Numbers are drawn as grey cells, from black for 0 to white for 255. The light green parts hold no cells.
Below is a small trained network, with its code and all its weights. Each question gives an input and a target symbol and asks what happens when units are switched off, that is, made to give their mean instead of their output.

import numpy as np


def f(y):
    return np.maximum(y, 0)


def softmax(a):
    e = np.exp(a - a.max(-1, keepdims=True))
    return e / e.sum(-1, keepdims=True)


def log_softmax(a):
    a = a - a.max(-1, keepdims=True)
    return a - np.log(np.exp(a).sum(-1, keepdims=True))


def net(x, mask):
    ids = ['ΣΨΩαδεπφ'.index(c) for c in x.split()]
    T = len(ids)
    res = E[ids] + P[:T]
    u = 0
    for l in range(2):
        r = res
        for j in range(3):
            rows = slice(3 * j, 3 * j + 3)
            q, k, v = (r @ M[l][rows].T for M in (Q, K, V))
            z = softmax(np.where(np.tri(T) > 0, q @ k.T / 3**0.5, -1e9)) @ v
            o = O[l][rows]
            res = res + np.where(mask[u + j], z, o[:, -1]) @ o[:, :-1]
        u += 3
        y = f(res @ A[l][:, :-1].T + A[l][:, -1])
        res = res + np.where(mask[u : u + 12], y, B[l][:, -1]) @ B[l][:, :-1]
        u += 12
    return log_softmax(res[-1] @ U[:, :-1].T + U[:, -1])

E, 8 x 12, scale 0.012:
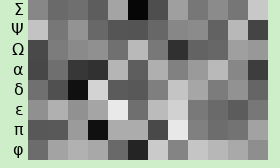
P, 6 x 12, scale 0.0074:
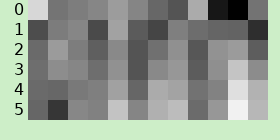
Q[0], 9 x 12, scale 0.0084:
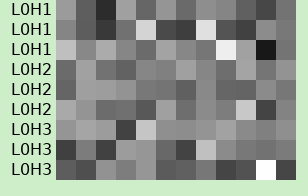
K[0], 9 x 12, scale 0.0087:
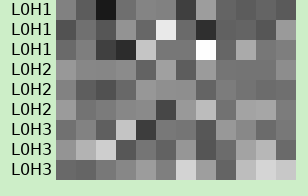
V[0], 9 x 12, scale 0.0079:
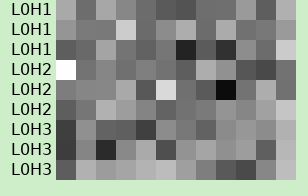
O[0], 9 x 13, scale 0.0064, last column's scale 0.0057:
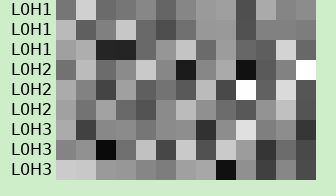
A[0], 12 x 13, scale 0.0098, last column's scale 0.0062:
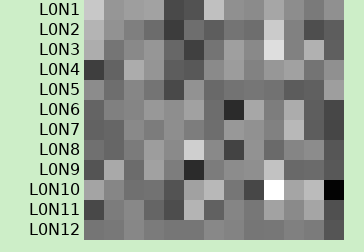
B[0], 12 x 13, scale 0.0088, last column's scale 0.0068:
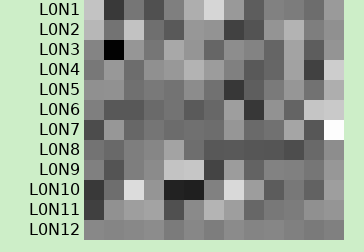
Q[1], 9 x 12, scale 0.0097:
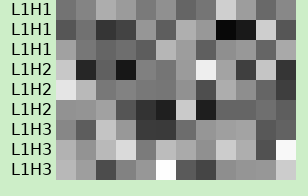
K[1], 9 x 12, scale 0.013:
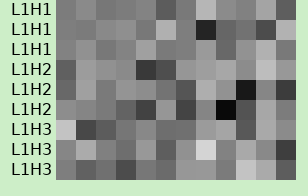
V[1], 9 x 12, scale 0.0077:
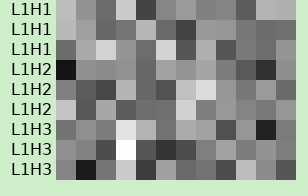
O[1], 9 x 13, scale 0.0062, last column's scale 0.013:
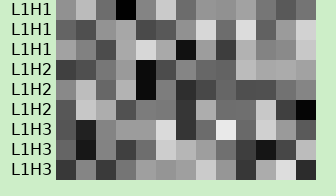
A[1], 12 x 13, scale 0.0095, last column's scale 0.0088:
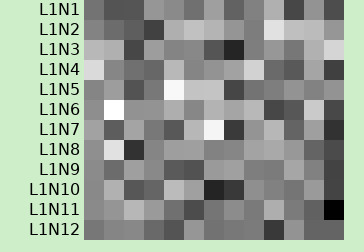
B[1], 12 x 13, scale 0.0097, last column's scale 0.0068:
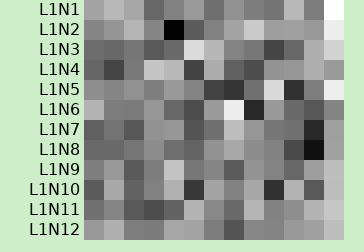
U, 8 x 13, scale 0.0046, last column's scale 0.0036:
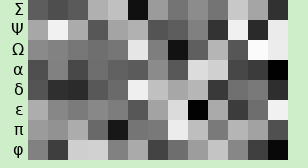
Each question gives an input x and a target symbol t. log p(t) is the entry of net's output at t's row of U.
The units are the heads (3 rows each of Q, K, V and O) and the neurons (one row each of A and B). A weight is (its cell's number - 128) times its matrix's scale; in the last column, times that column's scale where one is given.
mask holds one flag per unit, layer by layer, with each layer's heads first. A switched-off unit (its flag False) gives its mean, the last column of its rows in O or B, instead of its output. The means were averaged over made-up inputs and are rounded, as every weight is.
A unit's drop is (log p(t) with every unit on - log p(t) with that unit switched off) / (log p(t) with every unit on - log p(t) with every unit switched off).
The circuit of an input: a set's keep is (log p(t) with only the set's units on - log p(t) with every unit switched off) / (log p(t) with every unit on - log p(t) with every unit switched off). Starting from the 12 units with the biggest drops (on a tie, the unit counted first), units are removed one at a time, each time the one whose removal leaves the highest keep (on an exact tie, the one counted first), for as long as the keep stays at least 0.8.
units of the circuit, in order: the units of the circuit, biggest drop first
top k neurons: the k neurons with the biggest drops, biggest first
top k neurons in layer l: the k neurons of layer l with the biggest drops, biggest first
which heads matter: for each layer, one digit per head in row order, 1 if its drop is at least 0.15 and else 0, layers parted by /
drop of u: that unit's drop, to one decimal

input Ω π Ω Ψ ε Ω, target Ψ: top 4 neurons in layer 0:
(L0N10, L0N2, L0N1, L0N3)
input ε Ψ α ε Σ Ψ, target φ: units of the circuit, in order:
(L1H3, L0H3, L0H2)
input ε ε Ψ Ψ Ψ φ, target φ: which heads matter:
000 / 001
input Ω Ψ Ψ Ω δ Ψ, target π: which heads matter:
010 / 001
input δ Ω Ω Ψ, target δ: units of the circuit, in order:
(L0N10, L0H2, L1H3, L0H1)
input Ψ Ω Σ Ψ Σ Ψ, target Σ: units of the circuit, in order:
(L0H3, L1H3)
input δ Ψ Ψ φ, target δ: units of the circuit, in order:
(L1H3, L0H1)
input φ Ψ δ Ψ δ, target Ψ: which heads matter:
010 / 010
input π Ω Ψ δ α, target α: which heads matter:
010 / 101
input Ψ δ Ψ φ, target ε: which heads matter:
001 / 001
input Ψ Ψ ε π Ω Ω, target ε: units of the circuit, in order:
(L0H2, L0H3, L0N10, L1H3)
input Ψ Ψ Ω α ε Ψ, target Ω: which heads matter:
011 / 101
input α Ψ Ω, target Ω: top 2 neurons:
(L1N5, L1N3)
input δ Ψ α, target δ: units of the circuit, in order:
(L1H3)
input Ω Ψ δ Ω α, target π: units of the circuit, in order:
(L0H2, L1N2, L1H3)
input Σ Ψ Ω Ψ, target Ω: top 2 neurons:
(L0N7, L0N6)
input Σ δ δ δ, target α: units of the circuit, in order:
(L1H1, L1H3, L0H3, L0H1)
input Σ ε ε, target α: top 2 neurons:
(L1N11, L1N7)
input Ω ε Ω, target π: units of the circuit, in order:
(L0H2, L1N2, L1H2, L1H3)
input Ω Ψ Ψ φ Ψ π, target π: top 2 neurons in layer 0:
(L0N11, L0N4)
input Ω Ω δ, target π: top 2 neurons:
(L1N2, L0N1)
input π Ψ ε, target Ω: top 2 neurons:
(L1N11, L1N3)
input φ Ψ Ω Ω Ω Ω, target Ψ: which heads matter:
111 / 110
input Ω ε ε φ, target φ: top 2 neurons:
(L0N9, L1N5)
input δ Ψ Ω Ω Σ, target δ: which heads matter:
110 / 001
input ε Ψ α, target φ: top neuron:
(L0N7)
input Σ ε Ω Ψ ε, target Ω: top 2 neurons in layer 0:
(L0N7, L0N4)
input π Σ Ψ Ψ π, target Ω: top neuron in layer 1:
(L1N11)
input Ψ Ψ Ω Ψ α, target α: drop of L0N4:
0.0
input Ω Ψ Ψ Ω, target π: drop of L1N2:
0.3
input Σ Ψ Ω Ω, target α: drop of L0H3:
0.4
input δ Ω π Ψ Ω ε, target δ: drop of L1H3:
1.1
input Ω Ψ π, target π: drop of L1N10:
0.0
